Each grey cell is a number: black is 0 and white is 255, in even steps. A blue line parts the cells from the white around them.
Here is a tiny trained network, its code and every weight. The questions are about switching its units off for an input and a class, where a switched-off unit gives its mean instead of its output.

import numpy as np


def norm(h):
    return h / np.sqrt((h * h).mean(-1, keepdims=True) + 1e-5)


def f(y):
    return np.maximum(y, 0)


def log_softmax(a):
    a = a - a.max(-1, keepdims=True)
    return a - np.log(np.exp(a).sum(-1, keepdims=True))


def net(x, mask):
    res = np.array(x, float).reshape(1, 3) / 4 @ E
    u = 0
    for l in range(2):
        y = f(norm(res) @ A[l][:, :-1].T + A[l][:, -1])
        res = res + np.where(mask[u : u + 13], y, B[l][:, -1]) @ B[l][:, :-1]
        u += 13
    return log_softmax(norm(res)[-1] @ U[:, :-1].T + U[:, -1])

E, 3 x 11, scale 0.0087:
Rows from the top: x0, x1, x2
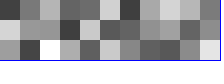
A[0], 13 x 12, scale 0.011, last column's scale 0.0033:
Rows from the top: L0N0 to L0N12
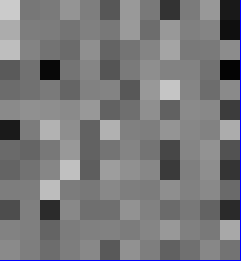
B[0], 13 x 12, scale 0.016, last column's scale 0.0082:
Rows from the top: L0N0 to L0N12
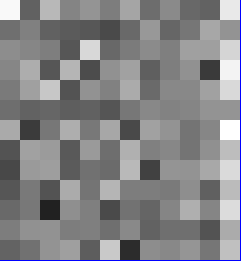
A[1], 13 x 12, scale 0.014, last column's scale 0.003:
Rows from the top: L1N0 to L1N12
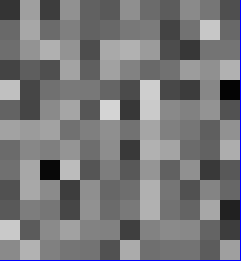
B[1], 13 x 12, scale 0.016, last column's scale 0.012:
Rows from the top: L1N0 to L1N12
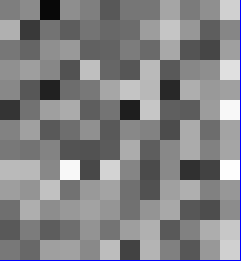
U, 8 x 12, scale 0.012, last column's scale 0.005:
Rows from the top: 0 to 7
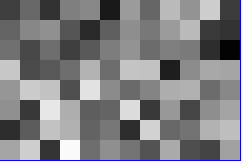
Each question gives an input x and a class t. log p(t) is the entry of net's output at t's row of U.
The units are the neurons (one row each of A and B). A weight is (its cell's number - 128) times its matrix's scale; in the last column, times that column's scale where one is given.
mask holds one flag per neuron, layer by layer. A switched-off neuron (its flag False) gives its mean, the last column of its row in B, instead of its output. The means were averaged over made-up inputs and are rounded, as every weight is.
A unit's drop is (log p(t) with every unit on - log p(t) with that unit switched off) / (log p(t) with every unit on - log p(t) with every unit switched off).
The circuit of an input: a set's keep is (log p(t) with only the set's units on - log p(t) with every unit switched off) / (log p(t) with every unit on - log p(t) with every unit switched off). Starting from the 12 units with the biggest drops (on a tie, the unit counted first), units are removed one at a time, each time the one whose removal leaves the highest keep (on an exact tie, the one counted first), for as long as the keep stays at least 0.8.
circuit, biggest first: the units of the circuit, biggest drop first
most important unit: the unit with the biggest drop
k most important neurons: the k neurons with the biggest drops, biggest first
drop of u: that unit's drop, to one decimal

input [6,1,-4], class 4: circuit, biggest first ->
L0N4, L1N5
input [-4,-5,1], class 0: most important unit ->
L0N10
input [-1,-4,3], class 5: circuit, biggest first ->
L0N8, L1N5
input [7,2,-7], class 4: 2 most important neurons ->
L0N4, L1N8
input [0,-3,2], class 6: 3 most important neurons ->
L0N6, L0N0, L0N10
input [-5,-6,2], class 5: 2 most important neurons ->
L0N0, L1N5
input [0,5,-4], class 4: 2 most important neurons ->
L0N2, L0N4
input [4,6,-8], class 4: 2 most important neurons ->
L0N4, L0N2
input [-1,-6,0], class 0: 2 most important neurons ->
L0N8, L0N7
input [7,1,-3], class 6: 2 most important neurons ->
L0N6, L0N8
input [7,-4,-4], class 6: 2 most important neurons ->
L0N6, L0N4
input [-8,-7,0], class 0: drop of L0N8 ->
1.3
